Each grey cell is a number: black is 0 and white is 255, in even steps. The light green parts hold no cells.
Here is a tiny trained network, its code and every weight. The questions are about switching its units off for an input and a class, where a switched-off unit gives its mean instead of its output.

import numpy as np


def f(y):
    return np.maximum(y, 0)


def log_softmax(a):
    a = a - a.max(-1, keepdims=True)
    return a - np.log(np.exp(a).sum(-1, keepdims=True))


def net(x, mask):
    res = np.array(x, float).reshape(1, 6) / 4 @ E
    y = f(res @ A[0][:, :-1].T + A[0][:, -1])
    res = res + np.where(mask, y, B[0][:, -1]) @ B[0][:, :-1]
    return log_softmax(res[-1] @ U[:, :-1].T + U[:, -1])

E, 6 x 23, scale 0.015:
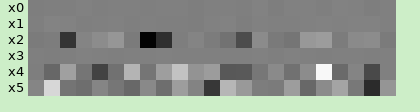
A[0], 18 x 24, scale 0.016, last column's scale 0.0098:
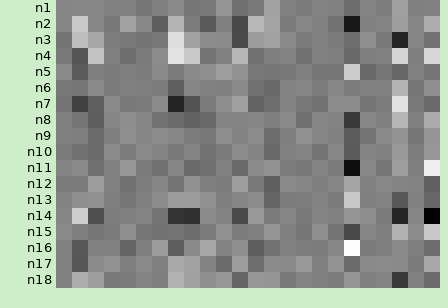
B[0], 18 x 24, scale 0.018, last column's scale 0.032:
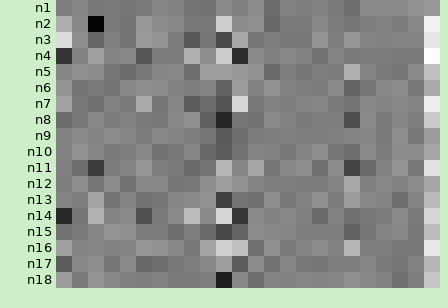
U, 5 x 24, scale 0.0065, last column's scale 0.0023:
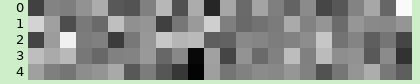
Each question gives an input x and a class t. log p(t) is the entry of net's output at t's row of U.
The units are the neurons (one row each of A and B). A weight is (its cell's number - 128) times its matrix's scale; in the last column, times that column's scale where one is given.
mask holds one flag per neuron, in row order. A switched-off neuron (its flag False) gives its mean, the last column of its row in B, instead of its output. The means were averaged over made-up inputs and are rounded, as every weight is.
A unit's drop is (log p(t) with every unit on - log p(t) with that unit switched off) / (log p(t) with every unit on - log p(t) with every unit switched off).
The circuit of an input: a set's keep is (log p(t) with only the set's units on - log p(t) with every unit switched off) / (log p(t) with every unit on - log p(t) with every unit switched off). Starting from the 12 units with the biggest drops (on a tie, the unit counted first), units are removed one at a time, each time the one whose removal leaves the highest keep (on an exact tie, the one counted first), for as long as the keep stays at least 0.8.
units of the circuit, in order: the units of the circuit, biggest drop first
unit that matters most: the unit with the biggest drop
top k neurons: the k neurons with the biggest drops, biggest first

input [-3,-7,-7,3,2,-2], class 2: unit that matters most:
n4
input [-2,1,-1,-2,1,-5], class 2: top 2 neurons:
(n11; n2)
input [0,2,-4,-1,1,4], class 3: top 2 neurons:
(n18; n11)
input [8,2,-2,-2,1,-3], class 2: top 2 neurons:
(n11; n2)
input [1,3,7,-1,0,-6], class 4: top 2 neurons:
(n2; n8)
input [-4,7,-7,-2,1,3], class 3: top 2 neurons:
(n18; n3)
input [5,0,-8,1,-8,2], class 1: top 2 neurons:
(n3; n2)
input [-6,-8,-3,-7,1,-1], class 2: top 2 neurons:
(n11; n2)
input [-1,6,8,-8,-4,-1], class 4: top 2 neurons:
(n7; n4)
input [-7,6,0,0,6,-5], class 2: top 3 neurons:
(n2; n3; n4)
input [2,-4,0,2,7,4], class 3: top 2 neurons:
(n4; n18)
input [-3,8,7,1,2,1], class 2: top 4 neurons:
(n14; n2; n3; n11)
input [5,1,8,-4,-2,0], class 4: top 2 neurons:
(n7; n4)
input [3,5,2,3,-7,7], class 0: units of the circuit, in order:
(n14)
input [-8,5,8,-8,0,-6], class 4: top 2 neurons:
(n2; n8)
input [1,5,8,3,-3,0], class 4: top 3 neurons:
(n7; n4; n8)
